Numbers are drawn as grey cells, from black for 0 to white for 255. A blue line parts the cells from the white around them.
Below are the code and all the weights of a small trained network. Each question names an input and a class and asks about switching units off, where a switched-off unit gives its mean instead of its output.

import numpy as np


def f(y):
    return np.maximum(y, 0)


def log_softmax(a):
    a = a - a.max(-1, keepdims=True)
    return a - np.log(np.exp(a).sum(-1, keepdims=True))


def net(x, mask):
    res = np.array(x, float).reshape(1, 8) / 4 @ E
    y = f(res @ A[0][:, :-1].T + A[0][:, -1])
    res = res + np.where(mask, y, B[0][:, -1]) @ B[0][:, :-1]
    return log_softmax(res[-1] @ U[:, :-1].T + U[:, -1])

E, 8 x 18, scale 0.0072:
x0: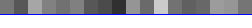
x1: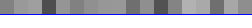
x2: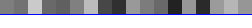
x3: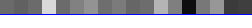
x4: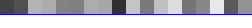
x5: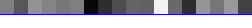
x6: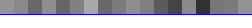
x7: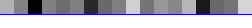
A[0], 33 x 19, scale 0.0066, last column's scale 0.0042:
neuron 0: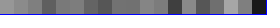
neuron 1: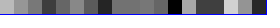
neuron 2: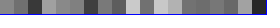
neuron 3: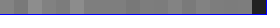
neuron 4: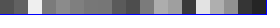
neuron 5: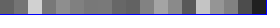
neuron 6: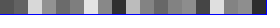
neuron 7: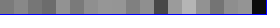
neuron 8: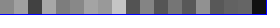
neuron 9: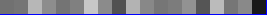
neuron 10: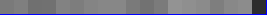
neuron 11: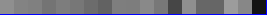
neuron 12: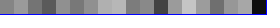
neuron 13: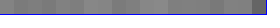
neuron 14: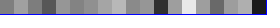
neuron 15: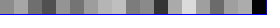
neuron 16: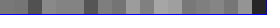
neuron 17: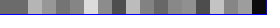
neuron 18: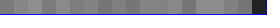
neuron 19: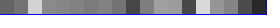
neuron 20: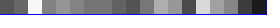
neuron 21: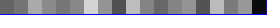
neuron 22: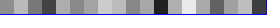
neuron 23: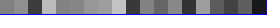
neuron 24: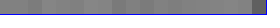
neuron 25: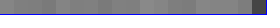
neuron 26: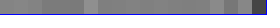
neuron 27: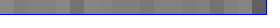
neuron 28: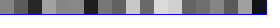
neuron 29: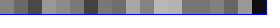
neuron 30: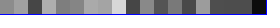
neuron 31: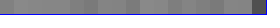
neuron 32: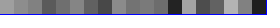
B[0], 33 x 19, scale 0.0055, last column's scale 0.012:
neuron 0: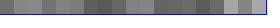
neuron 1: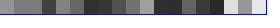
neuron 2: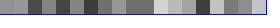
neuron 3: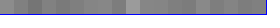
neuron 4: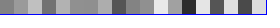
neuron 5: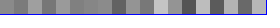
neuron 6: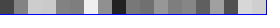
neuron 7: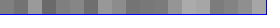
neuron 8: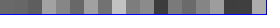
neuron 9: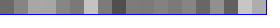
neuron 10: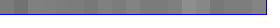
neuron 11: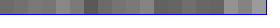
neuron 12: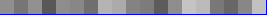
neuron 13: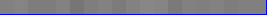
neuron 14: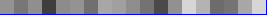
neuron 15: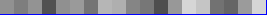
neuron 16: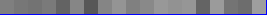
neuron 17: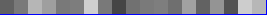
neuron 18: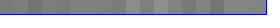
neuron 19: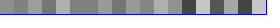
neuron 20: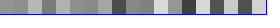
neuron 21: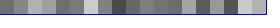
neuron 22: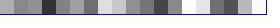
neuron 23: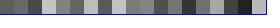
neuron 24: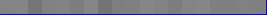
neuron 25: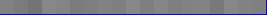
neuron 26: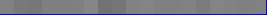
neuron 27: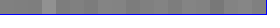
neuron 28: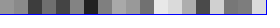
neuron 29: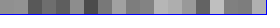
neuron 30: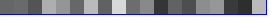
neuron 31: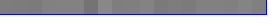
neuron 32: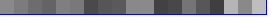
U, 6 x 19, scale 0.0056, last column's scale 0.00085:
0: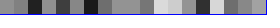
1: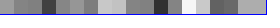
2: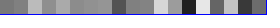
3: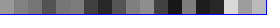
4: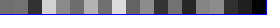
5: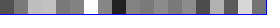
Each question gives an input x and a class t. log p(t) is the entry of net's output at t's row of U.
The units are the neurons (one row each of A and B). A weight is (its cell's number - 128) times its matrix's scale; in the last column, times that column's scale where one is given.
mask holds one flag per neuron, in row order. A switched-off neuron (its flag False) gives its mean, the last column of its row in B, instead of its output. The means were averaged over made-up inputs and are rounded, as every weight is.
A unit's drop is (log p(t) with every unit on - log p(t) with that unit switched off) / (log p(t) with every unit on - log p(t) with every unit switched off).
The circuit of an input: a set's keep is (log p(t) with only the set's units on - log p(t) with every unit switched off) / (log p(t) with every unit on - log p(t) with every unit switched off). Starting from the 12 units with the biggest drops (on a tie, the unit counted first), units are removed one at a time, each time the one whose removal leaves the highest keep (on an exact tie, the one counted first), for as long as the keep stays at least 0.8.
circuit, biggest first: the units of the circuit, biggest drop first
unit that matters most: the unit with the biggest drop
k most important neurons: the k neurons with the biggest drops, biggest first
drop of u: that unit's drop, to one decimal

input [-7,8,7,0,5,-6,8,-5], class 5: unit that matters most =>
neuron 6
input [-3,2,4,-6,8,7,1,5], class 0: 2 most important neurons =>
neuron 28; neuron 2
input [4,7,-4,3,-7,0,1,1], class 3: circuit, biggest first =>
neuron 1; neuron 22
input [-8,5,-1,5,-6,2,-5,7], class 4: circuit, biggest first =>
neuron 23; neuron 30
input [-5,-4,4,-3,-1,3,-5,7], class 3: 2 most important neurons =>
neuron 1; neuron 32
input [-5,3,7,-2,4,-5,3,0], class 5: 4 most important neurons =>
neuron 6; neuron 17; neuron 21; neuron 9
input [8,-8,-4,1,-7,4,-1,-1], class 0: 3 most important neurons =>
neuron 28; neuron 2; neuron 29
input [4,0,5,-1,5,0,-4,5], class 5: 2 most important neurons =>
neuron 6; neuron 17
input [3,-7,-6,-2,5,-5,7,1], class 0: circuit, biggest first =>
neuron 28; neuron 2
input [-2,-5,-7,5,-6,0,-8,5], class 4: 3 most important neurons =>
neuron 23; neuron 30; neuron 8
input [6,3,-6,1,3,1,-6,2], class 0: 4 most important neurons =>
neuron 28; neuron 2; neuron 29; neuron 16
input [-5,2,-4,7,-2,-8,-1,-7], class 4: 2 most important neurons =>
neuron 23; neuron 30
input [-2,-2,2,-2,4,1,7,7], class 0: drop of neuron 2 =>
0.2
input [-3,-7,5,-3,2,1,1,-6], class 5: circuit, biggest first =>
neuron 6
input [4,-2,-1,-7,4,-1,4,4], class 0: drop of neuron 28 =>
0.1
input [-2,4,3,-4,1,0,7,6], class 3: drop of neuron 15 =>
-0.1
